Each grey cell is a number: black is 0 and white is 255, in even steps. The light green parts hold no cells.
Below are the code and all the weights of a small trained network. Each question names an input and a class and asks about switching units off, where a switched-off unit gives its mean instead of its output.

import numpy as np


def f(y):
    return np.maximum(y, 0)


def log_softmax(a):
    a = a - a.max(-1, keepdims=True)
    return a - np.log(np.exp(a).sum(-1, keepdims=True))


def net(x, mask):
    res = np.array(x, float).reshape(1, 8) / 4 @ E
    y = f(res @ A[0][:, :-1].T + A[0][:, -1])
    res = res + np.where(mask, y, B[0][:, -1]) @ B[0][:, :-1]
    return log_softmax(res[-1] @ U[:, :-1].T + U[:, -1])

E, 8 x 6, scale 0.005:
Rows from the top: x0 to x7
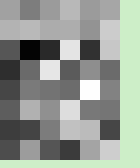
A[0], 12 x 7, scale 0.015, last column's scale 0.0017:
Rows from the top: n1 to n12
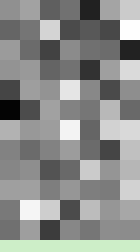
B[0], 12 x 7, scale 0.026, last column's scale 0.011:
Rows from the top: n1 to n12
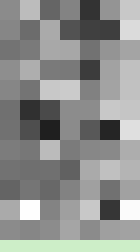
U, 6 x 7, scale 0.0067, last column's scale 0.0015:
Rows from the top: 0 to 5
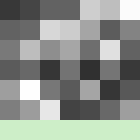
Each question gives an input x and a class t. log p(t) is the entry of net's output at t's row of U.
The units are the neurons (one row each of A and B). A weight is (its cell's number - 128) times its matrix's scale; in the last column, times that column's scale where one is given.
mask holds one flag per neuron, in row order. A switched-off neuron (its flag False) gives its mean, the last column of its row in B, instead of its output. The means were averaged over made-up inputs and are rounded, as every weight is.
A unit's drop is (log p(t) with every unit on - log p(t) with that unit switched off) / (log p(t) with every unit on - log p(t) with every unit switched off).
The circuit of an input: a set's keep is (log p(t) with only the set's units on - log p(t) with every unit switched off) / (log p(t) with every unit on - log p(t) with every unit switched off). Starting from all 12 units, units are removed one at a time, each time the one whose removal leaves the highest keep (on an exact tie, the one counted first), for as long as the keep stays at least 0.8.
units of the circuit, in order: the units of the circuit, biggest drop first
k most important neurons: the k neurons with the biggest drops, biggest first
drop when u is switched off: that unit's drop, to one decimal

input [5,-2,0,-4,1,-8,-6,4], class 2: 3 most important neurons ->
(n7, n11, n2)
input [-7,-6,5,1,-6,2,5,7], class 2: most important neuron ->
(n7)
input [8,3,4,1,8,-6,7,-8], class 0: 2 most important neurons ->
(n11, n6)
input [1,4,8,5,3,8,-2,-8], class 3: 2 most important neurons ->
(n7, n11)
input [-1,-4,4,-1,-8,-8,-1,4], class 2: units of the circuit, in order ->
(n7, n2)
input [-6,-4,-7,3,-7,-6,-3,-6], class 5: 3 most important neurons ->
(n2, n7, n8)
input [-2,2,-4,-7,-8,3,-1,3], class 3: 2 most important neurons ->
(n7, n11)
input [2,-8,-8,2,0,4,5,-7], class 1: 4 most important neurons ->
(n5, n1, n4, n11)
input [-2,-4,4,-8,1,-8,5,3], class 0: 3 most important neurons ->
(n11, n9, n5)
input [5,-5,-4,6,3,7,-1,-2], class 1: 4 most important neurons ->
(n5, n1, n4, n7)
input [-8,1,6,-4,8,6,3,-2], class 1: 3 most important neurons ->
(n5, n1, n4)
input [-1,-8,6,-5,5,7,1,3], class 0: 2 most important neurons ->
(n6, n11)
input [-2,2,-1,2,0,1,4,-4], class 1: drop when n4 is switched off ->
0.2
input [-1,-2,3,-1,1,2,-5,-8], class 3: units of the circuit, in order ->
(n11)
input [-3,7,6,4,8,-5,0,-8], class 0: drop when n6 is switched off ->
0.1
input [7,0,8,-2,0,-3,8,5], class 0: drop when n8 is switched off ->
0.0
